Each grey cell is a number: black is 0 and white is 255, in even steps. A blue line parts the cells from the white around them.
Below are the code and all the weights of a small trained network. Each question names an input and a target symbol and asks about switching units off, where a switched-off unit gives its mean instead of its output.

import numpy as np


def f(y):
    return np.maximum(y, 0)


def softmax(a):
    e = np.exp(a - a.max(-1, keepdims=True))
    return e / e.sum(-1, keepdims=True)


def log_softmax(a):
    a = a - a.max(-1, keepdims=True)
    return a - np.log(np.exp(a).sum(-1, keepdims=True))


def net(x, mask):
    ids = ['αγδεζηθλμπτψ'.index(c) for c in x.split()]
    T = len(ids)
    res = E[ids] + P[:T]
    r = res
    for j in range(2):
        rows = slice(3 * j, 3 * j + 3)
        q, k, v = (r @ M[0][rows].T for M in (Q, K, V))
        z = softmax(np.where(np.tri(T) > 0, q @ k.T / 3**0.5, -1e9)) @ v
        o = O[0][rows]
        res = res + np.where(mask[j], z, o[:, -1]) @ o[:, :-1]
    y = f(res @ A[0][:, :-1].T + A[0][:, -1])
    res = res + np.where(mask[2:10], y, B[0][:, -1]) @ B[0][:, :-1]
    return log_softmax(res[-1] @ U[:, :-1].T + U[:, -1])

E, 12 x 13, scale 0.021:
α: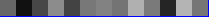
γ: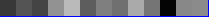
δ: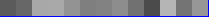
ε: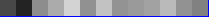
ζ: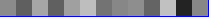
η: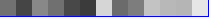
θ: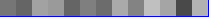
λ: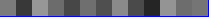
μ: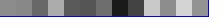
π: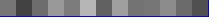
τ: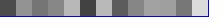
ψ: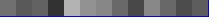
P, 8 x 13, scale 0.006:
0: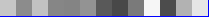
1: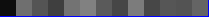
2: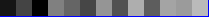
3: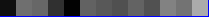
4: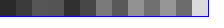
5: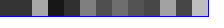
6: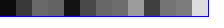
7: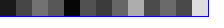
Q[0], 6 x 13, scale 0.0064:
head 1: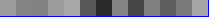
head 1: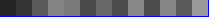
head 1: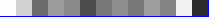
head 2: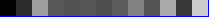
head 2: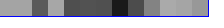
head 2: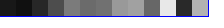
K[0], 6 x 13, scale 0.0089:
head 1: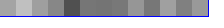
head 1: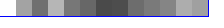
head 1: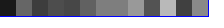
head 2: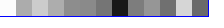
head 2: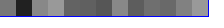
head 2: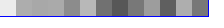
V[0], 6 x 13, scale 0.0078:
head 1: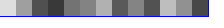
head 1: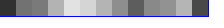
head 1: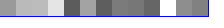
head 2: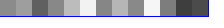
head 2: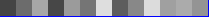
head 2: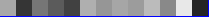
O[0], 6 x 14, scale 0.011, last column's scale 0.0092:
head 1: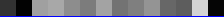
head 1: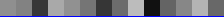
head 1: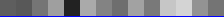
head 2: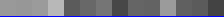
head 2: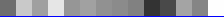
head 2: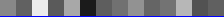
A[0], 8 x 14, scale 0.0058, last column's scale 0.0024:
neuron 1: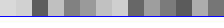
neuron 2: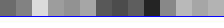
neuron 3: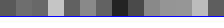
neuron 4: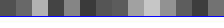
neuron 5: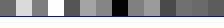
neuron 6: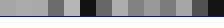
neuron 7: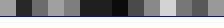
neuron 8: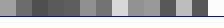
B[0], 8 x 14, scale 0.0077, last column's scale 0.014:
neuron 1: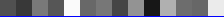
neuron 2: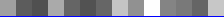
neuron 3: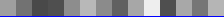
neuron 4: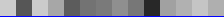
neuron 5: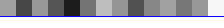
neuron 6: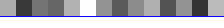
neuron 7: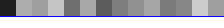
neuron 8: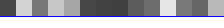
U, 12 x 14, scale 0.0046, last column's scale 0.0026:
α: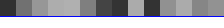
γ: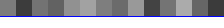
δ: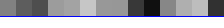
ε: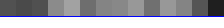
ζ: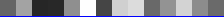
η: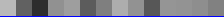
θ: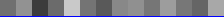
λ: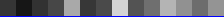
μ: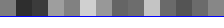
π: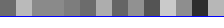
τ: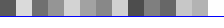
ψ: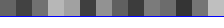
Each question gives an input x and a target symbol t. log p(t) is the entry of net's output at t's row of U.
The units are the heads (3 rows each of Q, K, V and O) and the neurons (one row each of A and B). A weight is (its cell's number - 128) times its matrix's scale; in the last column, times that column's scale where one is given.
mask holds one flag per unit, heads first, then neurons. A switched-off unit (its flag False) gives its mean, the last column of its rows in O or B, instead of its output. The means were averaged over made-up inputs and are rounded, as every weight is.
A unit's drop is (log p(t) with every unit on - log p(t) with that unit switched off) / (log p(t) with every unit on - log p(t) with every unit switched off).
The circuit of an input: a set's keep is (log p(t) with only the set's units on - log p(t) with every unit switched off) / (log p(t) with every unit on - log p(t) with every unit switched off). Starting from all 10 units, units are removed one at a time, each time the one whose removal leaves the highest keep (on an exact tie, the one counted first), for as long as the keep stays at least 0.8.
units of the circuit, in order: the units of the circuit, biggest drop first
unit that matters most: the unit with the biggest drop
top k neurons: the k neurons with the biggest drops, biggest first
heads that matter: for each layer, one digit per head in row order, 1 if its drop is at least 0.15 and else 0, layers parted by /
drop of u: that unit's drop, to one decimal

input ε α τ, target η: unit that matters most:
head 1
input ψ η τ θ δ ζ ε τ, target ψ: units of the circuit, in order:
[head 1; head 2]
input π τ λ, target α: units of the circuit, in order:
[head 2; neuron 7]
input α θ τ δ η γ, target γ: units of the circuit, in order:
[head 2; neuron 6; neuron 4]
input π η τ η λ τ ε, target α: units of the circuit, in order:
[head 2; neuron 7; head 1]
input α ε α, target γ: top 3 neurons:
[neuron 6; neuron 4; neuron 2]
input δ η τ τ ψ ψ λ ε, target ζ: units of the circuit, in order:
[head 1; head 2]
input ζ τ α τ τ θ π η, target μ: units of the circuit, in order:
[head 2; head 1; neuron 3]
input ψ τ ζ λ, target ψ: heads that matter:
11
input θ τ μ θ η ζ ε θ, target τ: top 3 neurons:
[neuron 1; neuron 5; neuron 6]
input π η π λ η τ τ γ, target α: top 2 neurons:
[neuron 7; neuron 5]
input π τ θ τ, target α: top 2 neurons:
[neuron 7; neuron 5]
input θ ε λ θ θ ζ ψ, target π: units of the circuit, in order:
[head 1; head 2]
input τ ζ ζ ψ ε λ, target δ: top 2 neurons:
[neuron 1; neuron 5]
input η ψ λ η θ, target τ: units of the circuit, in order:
[head 2]
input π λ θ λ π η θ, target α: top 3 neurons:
[neuron 7; neuron 5; neuron 4]
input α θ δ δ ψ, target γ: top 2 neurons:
[neuron 6; neuron 4]
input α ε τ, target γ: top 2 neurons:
[neuron 6; neuron 4]
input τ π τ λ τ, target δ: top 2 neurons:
[neuron 1; neuron 5]
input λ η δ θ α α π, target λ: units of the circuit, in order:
[head 2]
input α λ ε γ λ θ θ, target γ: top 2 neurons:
[neuron 6; neuron 4]
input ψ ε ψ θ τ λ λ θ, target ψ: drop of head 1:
0.5
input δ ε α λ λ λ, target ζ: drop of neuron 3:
0.1
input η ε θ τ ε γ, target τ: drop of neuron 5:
0.0
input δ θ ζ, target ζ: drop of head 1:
0.6
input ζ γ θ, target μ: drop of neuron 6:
-0.1
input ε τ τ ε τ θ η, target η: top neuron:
[neuron 2]
